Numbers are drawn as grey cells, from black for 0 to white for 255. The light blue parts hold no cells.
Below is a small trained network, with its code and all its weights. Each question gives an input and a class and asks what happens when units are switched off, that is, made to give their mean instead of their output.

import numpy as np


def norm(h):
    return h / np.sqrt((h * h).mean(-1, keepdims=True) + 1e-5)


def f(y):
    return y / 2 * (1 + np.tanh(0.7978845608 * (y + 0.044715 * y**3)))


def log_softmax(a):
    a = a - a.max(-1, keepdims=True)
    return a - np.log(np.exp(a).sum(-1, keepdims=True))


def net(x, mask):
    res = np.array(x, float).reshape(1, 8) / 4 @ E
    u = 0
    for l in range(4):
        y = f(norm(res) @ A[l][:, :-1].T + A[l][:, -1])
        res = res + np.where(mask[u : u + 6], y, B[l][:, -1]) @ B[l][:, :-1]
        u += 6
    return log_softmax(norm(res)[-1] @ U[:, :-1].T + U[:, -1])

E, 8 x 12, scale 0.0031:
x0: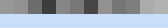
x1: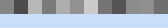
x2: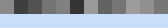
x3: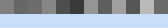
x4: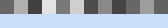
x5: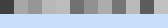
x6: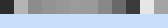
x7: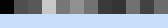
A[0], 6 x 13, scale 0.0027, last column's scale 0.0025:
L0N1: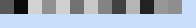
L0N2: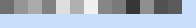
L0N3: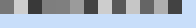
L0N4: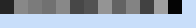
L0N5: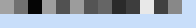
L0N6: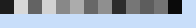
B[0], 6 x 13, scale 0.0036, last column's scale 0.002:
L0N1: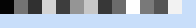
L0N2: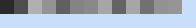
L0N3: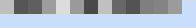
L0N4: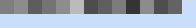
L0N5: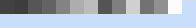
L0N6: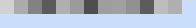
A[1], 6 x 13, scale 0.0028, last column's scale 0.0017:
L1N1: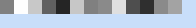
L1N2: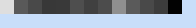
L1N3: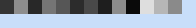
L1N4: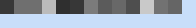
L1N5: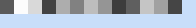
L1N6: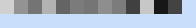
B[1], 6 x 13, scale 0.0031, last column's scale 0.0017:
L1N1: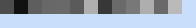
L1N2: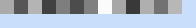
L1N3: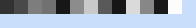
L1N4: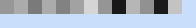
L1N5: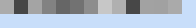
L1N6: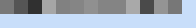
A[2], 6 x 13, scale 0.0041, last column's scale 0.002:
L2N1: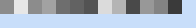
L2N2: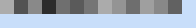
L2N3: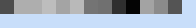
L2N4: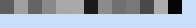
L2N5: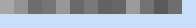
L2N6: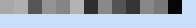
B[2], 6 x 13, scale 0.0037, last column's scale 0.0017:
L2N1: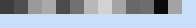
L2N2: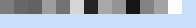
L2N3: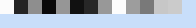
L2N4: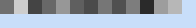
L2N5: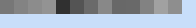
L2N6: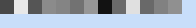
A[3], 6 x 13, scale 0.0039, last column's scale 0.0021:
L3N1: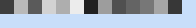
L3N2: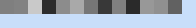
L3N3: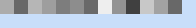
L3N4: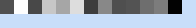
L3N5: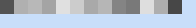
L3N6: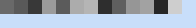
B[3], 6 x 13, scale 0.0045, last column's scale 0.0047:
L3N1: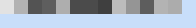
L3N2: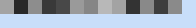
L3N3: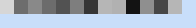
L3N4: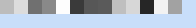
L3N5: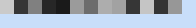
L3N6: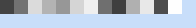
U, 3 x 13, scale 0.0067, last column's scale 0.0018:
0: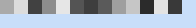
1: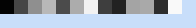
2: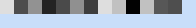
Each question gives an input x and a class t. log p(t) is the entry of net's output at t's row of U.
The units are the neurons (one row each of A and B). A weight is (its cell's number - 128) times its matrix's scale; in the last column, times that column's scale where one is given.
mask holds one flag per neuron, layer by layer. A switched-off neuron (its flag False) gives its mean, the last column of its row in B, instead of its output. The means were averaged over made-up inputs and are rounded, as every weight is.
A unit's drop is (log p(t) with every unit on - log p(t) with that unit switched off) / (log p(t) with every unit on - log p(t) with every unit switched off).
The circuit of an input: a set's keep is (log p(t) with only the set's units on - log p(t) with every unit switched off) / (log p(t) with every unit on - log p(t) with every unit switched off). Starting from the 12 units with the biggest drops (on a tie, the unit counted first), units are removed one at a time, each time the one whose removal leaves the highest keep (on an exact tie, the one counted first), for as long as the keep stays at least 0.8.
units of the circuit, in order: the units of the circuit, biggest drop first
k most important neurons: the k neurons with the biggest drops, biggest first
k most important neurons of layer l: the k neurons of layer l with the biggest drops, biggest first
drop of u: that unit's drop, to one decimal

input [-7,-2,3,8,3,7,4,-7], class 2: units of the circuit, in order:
L3N5
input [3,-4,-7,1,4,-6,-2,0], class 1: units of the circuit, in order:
L3N6, L0N5
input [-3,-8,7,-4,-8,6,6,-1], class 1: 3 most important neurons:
L2N3, L3N4, L3N1
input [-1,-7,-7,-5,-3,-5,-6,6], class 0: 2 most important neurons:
L1N3, L2N3
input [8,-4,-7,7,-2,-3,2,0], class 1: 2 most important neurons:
L1N3, L0N6
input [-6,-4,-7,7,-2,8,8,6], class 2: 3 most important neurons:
L2N3, L0N6, L3N6
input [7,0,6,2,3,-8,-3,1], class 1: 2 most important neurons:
L0N5, L1N3
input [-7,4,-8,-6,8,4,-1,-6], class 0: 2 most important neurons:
L3N4, L2N4
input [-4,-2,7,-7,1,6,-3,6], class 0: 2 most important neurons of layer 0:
L0N6, L0N5
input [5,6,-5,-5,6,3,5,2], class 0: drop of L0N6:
0.2
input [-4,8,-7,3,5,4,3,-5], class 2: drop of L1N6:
0.0
